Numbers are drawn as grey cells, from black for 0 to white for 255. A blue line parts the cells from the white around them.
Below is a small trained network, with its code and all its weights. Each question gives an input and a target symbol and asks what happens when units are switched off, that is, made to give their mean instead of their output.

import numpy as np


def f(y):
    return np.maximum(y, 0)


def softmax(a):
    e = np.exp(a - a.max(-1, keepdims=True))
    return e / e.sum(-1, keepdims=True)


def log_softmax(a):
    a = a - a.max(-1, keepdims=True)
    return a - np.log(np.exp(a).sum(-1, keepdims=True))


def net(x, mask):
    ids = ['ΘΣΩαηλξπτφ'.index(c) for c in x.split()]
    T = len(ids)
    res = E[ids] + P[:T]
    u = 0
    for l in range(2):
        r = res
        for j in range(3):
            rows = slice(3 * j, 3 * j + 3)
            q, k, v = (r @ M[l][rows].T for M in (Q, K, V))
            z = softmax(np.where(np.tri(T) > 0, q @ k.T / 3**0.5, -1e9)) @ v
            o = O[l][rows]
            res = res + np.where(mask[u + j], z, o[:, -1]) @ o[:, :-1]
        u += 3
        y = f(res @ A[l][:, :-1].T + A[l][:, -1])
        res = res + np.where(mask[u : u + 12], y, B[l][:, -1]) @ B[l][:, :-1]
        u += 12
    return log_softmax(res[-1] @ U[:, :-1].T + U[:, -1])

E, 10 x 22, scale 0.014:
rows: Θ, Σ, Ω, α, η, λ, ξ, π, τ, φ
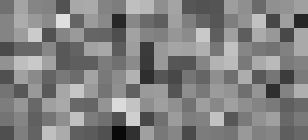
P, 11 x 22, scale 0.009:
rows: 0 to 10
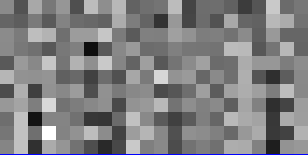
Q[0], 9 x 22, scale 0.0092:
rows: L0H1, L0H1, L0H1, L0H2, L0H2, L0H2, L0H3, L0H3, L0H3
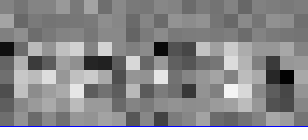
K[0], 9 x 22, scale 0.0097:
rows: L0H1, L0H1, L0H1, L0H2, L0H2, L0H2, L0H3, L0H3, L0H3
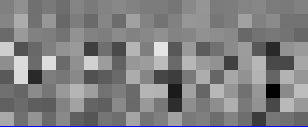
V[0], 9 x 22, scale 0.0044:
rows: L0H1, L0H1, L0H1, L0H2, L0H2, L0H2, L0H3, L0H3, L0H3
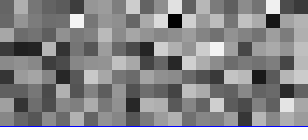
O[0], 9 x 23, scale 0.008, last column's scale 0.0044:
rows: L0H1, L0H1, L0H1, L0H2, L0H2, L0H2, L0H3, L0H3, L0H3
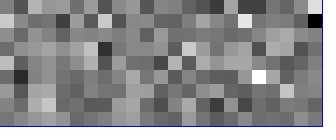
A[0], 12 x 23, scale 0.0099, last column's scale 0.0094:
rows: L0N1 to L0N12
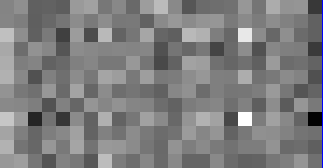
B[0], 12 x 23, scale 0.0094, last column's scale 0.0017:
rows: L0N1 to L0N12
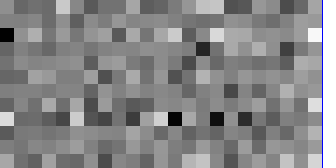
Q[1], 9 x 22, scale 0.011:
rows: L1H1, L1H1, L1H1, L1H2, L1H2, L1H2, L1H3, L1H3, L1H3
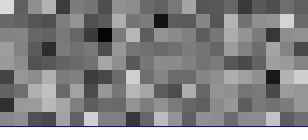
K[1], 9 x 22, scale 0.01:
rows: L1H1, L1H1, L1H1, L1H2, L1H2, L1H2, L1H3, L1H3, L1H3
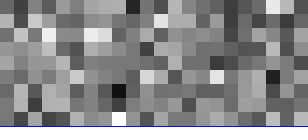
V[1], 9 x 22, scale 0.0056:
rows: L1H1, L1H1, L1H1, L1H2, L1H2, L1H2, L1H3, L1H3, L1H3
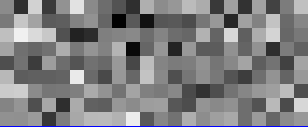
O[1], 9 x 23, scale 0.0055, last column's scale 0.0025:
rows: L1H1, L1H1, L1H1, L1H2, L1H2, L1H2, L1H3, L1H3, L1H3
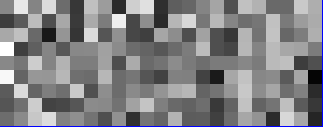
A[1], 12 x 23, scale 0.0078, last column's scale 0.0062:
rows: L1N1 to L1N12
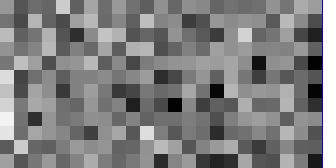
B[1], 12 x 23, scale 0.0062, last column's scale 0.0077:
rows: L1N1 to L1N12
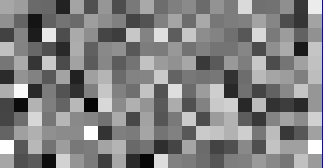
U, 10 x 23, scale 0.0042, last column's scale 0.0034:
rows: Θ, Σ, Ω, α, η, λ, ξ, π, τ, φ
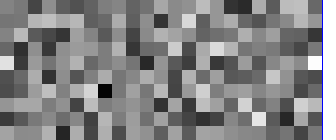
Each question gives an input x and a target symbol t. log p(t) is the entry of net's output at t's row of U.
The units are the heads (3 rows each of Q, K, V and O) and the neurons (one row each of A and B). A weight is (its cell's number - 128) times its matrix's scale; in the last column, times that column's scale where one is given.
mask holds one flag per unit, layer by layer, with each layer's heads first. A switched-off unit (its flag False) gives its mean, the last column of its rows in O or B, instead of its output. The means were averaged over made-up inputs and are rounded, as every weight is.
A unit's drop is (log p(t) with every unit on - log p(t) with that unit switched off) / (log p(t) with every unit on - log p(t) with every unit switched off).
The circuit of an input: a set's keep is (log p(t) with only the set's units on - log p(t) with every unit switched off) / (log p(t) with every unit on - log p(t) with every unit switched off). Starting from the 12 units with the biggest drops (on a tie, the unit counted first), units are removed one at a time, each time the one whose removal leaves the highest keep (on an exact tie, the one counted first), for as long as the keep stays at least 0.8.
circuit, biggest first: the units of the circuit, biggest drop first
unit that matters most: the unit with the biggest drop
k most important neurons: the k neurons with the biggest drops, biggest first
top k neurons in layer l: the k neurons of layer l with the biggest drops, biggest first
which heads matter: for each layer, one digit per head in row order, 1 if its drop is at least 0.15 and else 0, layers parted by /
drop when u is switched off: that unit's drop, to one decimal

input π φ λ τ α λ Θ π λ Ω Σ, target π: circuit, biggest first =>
L1H1; L0H2
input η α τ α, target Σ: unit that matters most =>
L0H2
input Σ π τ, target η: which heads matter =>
000 / 100
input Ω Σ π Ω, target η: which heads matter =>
001 / 100
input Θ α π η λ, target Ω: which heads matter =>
001 / 100
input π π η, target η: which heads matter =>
000 / 100
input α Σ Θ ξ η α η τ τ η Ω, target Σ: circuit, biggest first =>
L0H3; L1H3; L1N9; L1H2
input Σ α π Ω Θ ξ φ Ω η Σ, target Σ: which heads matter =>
001 / 011
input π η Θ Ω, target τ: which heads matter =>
010 / 000
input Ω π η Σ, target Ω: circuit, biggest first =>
L1H1; L1N5; L1N1
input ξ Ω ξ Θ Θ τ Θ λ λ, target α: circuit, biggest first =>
L0N3; L0H1; L1H1
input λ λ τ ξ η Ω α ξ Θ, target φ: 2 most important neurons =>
L0N3; L1N4
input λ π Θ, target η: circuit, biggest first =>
L1H1; L1N11
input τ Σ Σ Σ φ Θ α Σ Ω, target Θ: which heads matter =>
010 / 000
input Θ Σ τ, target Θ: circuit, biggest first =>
L0H2; L0N12
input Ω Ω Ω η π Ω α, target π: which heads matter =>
000 / 100
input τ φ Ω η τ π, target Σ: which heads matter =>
011 / 100
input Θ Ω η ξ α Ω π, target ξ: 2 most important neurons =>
L1N3; L1N10
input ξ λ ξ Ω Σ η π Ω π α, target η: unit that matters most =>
L0H1
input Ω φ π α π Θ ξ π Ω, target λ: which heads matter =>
000 / 011
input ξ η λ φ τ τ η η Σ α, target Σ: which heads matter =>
101 / 011
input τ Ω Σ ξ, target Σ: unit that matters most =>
L1H3
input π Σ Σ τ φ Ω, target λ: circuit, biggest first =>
L0H2; L1H3
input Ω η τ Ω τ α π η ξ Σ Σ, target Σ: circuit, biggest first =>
L1N9; L1H3; L1H2
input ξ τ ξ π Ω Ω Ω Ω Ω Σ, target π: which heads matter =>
100 / 100
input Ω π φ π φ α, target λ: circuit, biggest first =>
L0H2; L1H3
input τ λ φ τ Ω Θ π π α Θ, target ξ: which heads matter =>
010 / 000
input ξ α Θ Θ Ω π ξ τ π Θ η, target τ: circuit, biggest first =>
L0H2
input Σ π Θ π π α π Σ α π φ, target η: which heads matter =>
001 / 100
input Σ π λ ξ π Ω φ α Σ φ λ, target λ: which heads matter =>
000 / 011
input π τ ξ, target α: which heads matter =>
001 / 011
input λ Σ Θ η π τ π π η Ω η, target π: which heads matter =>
001 / 100
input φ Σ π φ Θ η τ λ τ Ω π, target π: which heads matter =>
001 / 100
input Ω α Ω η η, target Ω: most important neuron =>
L1N5
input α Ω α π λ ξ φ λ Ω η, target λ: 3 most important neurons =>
L1N6; L1N9; L0N3
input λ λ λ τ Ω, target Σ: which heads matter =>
010 / 100
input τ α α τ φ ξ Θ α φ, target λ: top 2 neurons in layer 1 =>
L1N6; L1N9
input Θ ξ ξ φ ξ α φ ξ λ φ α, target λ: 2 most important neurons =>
L0N9; L1N11
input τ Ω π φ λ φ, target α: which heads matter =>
011 / 100
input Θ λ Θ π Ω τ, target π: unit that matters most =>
L1H1
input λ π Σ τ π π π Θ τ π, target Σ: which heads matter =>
010 / 100
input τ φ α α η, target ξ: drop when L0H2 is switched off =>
0.7
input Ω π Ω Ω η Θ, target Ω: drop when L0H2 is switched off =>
0.1
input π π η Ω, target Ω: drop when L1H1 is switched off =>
0.8
